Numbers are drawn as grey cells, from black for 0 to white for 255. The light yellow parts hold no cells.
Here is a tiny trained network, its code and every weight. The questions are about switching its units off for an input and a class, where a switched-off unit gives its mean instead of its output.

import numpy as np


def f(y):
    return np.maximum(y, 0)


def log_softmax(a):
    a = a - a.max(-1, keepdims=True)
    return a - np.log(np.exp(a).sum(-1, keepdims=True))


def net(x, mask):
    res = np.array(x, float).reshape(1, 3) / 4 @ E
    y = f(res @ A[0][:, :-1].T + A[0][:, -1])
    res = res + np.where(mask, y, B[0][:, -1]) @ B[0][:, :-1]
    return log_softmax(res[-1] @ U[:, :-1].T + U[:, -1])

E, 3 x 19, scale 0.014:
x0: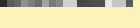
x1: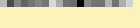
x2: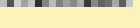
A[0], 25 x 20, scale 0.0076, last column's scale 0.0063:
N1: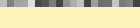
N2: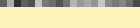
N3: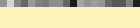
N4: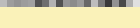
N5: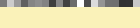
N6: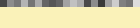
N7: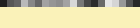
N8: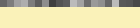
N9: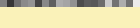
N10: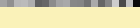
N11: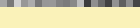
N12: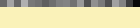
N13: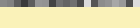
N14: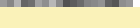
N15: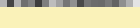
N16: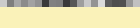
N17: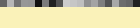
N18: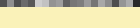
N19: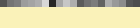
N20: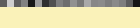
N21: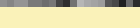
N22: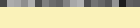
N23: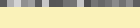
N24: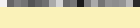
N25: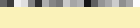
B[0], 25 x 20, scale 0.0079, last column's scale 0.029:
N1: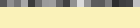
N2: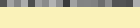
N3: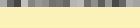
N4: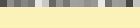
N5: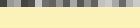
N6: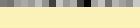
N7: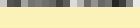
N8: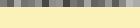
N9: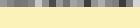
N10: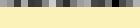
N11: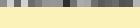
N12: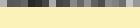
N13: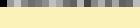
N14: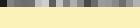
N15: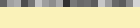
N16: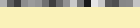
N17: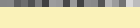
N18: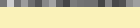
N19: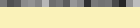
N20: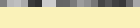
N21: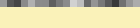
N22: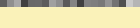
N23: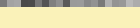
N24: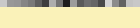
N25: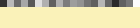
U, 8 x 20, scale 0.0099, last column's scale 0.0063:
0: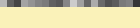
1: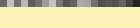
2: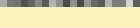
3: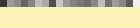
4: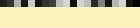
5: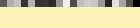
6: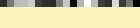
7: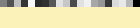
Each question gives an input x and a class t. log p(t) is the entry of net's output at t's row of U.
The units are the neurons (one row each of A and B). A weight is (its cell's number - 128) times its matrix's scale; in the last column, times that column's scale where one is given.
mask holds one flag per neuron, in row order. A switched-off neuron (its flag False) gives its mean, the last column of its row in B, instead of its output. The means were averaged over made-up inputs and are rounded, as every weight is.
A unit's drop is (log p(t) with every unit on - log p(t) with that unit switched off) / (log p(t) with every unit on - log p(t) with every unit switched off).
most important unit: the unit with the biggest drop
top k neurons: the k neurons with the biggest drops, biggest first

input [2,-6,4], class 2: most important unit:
N17
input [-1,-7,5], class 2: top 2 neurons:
N17, N5
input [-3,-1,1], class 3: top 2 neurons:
N7, N10
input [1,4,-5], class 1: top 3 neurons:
N6, N5, N18
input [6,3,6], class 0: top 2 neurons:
N7, N9
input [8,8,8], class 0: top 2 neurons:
N7, N9
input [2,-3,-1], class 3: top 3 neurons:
N24, N10, N6
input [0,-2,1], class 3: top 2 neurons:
N24, N7
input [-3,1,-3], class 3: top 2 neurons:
N7, N10
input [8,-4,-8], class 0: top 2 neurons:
N7, N6
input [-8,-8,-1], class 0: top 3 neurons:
N16, N21, N3
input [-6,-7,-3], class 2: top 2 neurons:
N5, N7
